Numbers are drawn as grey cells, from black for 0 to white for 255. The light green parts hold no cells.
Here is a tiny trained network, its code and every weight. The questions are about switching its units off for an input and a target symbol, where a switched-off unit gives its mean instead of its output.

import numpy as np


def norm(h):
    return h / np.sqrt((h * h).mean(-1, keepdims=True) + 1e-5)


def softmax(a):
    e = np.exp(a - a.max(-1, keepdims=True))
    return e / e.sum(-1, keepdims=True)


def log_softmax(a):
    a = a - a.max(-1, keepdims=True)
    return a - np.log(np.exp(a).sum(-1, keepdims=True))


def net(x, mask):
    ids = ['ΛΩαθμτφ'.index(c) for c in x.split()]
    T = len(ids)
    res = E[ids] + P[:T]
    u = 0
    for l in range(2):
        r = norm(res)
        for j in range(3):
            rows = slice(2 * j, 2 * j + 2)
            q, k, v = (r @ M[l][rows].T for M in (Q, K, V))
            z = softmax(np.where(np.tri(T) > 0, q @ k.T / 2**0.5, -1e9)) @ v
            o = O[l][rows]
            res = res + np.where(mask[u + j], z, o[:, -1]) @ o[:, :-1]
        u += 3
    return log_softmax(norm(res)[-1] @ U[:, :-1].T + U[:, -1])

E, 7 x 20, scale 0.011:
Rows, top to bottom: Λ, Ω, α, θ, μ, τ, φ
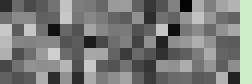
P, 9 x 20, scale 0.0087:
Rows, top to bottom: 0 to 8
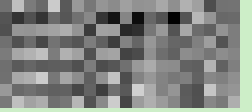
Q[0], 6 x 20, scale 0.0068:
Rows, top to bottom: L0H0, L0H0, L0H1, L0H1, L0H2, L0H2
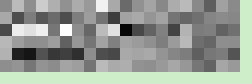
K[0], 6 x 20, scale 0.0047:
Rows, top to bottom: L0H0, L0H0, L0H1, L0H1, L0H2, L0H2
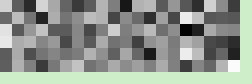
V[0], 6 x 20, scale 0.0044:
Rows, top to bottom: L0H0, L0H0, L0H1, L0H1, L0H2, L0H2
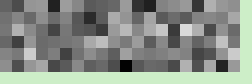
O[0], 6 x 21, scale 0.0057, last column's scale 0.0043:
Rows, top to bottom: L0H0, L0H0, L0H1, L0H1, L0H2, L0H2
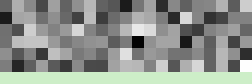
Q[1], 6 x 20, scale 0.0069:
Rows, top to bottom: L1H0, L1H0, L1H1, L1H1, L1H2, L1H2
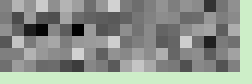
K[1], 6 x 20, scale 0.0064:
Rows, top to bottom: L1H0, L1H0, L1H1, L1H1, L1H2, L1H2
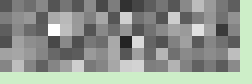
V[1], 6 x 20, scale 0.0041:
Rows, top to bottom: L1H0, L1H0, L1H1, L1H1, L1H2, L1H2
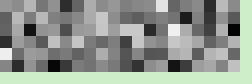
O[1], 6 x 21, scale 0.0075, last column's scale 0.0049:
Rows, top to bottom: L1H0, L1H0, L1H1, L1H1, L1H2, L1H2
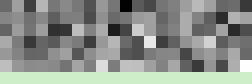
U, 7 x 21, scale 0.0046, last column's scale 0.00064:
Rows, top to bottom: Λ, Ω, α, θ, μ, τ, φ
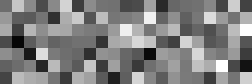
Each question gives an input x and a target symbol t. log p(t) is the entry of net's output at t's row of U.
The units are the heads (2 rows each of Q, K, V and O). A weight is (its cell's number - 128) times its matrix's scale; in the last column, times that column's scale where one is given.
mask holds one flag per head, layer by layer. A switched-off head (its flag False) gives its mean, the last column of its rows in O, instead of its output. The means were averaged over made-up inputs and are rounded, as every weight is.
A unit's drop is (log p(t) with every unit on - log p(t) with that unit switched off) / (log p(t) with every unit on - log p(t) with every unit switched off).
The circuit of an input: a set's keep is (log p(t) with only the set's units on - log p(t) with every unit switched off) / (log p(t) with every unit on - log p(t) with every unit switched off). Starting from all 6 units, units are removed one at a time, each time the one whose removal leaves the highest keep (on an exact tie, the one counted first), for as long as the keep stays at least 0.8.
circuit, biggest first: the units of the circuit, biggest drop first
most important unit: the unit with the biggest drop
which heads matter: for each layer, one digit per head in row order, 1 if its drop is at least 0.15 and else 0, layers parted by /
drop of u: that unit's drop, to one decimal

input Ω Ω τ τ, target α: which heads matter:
100 / 000
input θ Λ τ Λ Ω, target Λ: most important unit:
L0H2
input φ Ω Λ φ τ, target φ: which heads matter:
010 / 010
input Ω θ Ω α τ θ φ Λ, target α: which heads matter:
100 / 010
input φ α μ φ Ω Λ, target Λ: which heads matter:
001 / 100
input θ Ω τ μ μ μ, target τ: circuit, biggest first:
L0H1, L1H0
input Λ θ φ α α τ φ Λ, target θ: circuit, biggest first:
L0H0, L1H2
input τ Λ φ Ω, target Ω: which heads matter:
100 / 010
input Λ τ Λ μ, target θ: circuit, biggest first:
L0H2, L1H0
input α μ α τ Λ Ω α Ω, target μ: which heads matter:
000 / 100
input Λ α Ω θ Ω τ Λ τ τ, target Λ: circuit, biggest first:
L1H1, L0H0
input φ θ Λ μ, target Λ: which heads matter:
001 / 000
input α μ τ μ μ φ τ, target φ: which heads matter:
000 / 010
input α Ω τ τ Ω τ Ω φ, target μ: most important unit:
L1H0
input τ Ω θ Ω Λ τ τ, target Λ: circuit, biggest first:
L0H0, L1H1
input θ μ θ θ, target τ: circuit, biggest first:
L1H0, L0H1
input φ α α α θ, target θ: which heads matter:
111 / 000
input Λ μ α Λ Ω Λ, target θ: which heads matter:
001 / 000
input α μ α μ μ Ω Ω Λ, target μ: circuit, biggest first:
L1H0, L0H2
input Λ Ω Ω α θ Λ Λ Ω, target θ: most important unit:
L0H2
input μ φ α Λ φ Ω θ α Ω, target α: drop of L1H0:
0.0
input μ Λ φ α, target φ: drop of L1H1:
0.6
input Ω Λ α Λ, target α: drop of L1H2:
0.1
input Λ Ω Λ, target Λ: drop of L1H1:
0.1
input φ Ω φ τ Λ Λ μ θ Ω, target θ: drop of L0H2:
0.1
